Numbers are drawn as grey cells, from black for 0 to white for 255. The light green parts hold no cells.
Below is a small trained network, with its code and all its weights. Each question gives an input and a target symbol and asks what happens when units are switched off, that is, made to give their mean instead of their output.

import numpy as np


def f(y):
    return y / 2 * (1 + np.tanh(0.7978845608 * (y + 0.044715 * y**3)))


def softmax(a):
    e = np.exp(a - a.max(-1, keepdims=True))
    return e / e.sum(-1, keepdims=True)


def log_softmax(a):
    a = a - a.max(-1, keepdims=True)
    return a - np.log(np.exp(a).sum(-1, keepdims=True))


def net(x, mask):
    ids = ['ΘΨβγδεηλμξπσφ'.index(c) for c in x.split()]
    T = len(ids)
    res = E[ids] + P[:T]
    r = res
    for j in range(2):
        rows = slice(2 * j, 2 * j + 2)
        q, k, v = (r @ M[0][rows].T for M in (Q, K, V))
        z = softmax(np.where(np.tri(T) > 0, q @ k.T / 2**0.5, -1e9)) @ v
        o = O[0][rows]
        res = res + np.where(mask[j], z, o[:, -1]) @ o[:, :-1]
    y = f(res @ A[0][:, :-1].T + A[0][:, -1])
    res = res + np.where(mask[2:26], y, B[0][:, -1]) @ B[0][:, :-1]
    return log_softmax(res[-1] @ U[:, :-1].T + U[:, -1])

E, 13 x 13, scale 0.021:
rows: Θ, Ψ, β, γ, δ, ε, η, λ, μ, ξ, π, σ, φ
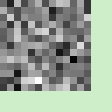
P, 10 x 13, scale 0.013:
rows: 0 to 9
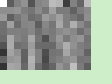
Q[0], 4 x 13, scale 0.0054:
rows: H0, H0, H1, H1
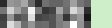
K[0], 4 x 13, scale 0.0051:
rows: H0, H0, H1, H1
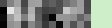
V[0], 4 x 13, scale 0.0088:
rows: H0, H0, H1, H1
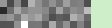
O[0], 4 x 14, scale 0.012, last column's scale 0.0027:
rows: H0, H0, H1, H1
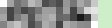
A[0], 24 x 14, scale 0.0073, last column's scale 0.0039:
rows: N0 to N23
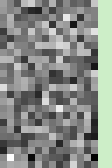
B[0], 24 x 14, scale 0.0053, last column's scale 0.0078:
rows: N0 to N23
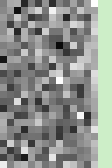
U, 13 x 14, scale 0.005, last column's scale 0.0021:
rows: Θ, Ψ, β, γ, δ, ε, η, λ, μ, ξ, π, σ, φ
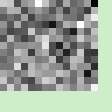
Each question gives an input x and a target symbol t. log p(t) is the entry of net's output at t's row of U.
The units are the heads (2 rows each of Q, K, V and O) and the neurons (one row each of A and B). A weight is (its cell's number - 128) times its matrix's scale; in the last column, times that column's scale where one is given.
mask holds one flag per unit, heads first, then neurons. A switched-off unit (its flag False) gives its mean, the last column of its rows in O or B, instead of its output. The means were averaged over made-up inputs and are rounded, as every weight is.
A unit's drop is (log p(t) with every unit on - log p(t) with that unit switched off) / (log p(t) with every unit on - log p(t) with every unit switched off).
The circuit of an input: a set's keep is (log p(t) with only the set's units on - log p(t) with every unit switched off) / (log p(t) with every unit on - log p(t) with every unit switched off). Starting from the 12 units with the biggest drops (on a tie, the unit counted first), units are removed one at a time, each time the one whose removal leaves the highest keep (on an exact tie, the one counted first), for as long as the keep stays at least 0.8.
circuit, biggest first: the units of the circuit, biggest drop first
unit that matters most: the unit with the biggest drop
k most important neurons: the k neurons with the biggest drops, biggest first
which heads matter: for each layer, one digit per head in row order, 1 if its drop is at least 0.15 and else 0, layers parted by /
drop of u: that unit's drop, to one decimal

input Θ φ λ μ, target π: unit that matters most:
H0
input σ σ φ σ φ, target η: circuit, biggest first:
H1, N6, N17
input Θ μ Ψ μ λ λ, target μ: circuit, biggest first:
H0, N23, N22
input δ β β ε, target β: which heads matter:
11
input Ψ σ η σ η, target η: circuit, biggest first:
H1, N13
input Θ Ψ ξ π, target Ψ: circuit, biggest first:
N0, H0, H1
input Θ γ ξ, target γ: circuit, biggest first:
H0, H1
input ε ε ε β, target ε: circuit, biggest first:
H0, N16
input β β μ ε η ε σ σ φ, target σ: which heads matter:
11
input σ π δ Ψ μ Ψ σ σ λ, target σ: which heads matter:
01
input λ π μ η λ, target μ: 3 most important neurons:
N23, N22, N18
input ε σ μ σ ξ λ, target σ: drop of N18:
-0.1
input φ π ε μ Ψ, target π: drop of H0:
0.3
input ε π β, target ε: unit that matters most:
H1
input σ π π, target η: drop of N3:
0.1
